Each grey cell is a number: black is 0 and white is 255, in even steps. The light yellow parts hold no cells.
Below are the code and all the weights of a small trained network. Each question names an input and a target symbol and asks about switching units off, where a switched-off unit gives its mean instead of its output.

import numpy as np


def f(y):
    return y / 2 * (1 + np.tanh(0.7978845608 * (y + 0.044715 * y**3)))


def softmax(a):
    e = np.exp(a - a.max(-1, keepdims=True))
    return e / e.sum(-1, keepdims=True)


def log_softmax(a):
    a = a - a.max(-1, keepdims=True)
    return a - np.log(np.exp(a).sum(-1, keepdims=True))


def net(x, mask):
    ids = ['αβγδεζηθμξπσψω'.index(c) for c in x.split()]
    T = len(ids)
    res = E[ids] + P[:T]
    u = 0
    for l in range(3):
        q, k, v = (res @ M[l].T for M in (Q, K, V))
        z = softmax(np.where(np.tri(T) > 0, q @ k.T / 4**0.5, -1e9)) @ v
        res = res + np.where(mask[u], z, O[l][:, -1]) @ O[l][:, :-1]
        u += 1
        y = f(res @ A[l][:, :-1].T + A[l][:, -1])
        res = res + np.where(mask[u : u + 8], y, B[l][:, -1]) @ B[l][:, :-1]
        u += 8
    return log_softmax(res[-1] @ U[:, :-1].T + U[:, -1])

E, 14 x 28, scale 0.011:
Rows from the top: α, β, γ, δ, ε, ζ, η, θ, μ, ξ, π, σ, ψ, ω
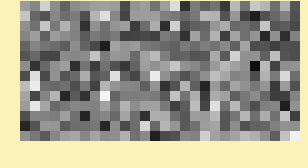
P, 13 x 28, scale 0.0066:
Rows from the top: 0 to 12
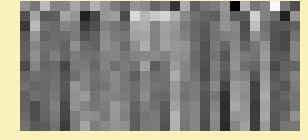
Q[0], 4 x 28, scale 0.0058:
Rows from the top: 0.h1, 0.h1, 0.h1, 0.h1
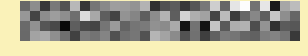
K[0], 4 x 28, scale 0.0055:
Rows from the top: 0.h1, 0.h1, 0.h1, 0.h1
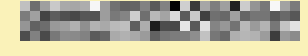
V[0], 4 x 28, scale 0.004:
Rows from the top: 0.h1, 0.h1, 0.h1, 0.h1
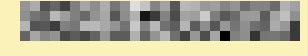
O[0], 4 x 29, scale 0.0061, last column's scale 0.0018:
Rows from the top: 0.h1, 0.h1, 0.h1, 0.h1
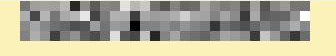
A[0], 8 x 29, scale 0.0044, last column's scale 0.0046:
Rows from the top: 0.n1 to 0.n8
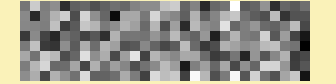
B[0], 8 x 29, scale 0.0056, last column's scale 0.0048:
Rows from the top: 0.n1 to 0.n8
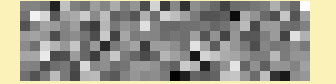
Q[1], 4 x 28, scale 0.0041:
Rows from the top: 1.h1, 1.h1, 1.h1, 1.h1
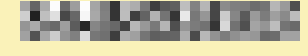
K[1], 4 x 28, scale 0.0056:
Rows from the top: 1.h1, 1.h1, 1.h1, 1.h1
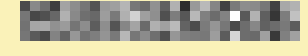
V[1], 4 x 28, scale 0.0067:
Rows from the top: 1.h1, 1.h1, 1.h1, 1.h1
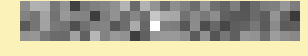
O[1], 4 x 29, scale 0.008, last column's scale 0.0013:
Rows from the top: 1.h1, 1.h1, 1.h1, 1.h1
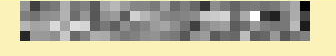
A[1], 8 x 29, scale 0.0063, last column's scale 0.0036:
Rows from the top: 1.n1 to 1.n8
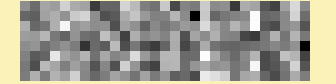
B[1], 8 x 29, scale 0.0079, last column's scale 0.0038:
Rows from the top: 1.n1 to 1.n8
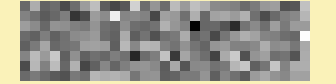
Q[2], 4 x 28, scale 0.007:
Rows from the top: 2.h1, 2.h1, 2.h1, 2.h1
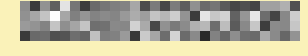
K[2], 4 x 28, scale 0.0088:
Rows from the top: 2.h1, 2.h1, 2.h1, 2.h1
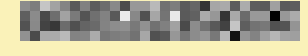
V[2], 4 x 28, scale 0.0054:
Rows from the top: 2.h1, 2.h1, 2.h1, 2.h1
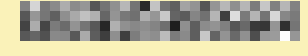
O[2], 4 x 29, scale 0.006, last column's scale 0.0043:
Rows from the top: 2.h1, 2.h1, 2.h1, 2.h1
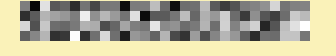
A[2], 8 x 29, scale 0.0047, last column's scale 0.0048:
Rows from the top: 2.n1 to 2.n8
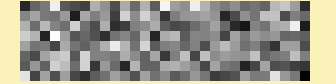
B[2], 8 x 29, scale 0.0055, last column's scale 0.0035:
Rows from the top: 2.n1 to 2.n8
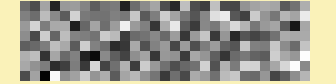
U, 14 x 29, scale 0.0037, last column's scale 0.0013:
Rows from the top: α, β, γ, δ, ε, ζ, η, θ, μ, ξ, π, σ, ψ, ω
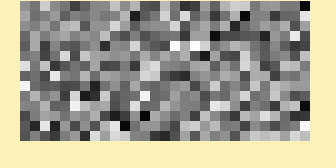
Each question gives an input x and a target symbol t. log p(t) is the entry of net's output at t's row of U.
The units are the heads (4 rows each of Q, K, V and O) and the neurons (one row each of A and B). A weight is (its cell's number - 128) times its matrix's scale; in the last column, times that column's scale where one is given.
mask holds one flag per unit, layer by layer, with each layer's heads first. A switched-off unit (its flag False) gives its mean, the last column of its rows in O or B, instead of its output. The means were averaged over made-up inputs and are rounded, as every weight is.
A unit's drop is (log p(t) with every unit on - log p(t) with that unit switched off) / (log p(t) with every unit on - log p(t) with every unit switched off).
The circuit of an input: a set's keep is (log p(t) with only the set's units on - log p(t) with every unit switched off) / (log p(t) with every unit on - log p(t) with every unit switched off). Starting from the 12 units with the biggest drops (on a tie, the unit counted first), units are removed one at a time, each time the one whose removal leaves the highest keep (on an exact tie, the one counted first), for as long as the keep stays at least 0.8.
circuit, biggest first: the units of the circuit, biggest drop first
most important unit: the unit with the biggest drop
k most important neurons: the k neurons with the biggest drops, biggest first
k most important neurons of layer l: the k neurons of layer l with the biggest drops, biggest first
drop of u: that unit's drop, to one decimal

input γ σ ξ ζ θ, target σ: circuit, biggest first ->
0.h1, 1.h1, 2.h1
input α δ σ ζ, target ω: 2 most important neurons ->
2.n7, 0.n7
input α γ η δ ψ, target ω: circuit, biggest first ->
2.h1, 2.n7
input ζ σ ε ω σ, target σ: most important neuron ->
1.n1
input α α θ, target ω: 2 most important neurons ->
2.n7, 0.n7
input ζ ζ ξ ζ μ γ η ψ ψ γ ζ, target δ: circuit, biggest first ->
0.h1, 2.h1, 1.h1, 2.n6
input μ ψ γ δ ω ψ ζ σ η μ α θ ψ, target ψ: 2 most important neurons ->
2.n1, 1.n2
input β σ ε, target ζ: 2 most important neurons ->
0.n1, 2.n5
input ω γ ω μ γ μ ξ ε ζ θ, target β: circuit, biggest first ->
1.h1, 0.h1, 0.n8, 0.n1
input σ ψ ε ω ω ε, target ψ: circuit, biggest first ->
1.h1, 0.h1, 2.h1, 0.n7
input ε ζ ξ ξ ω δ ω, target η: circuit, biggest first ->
1.h1, 2.h1, 0.n1, 0.h1
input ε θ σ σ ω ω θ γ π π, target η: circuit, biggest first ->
1.h1, 2.h1, 0.h1
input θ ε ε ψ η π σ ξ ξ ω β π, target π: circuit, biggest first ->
0.h1, 2.n2, 1.n1, 1.h1
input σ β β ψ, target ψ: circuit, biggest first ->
0.h1, 2.h1, 0.n7
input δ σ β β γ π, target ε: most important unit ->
0.h1
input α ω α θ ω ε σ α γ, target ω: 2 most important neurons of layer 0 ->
0.n1, 0.n7
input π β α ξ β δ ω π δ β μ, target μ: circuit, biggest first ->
2.n6, 2.h1, 2.n2
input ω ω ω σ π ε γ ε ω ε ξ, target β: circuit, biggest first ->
1.h1, 0.h1, 0.n8
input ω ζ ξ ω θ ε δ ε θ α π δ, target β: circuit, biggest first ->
1.h1, 0.h1, 0.n8, 0.n1
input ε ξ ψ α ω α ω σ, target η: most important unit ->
1.h1
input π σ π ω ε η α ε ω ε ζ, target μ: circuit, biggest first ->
2.h1, 2.n6, 2.n2
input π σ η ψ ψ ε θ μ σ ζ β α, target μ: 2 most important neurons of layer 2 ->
2.n6, 2.n2
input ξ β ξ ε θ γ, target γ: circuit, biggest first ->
2.h1, 2.n4
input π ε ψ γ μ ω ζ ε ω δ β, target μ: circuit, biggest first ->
2.h1, 2.n6, 2.n2
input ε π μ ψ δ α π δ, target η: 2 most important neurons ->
0.n1, 1.n5
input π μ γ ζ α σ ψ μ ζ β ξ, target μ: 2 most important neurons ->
2.n6, 0.n1
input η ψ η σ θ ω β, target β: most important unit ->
1.n6
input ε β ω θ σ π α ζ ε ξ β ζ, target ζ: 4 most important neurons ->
1.n2, 0.n2, 0.n1, 2.n5
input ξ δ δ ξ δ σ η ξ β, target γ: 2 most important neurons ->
2.n4, 2.n2
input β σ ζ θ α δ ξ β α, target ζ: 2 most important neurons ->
2.n5, 0.n1
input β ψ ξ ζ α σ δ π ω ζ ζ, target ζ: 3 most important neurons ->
1.n2, 0.n2, 2.n5
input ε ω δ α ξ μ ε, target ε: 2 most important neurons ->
1.n1, 1.n2
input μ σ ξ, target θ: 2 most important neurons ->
2.n8, 0.n1
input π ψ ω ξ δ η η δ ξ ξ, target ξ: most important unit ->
1.n7
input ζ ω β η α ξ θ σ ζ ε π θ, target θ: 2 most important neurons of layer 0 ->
0.n8, 0.n3
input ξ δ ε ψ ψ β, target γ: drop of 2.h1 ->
1.0
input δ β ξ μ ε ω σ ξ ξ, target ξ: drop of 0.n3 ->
0.1
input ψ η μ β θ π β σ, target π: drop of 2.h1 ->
0.8
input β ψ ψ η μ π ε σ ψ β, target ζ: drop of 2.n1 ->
0.0
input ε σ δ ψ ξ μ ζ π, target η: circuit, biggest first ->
2.h1
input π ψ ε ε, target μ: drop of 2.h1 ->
0.6
